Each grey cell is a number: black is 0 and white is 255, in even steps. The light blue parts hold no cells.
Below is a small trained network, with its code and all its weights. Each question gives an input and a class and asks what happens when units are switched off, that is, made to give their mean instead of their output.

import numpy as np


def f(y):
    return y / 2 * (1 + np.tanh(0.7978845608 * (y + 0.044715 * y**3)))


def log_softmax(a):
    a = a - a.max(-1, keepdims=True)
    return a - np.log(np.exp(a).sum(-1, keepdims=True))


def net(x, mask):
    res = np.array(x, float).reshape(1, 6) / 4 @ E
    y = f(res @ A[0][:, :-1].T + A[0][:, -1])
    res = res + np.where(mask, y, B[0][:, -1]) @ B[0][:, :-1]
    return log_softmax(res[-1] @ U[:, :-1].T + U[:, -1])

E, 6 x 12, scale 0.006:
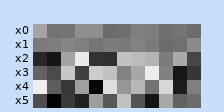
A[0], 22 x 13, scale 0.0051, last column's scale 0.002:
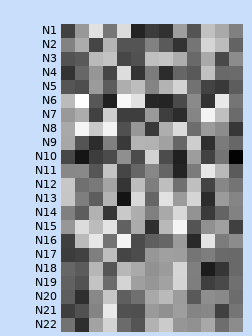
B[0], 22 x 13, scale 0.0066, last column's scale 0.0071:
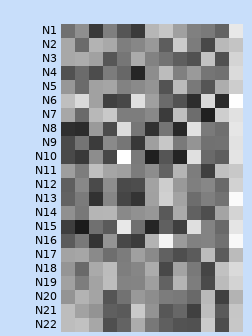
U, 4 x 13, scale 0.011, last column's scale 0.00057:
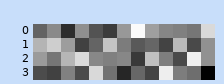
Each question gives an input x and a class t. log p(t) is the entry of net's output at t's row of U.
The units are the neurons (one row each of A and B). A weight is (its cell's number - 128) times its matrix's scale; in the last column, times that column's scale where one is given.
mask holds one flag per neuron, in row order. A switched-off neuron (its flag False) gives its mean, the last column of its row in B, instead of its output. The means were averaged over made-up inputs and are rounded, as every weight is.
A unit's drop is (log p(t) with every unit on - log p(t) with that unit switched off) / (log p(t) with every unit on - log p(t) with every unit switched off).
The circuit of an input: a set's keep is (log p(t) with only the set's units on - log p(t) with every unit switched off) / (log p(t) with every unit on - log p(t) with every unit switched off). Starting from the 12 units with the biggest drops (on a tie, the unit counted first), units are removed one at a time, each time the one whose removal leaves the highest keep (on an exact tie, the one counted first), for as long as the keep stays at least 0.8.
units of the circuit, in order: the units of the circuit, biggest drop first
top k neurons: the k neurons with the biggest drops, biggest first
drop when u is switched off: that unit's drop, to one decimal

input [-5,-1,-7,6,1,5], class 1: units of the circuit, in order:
(N6)
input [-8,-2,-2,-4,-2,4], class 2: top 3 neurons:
(N8 N15 N7)
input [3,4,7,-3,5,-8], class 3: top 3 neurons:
(N8 N15 N6)
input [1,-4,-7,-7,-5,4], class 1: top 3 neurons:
(N6 N18 N19)
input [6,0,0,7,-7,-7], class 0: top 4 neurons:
(N16 N1 N10 N7)
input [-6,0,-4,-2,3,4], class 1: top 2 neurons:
(N6 N15)
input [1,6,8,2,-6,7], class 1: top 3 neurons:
(N21 N22 N3)
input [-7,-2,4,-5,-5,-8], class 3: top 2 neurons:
(N8 N15)
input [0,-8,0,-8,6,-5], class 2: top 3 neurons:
(N7 N11 N2)
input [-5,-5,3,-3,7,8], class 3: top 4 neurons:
(N10 N16 N1 N4)
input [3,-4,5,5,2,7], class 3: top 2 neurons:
(N10 N6)
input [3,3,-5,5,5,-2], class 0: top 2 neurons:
(N13 N12)
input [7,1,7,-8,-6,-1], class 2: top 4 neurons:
(N7 N11 N2 N6)
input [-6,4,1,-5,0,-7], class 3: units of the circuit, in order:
(N8)
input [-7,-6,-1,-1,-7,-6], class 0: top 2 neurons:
(N16 N1)
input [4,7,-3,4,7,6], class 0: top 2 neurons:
(N13 N9)
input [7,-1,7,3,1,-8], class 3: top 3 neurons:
(N15 N8 N6)
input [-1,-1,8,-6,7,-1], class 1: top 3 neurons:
(N22 N21 N3)
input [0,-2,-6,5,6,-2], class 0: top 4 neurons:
(N13 N12 N9 N22)
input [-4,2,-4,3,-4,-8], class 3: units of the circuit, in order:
(N15)
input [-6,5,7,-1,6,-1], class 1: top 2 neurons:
(N22 N21)
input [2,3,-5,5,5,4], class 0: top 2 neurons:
(N9 N13)
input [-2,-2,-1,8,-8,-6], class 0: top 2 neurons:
(N16 N1)
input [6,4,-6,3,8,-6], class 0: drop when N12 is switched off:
0.1
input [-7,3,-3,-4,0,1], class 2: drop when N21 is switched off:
0.2
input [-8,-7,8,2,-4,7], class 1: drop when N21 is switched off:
0.2
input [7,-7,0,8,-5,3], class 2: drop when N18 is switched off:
0.0
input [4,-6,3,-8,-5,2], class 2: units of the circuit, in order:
(N7)
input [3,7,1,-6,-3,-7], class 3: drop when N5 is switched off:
0.1
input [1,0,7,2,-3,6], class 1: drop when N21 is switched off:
0.1
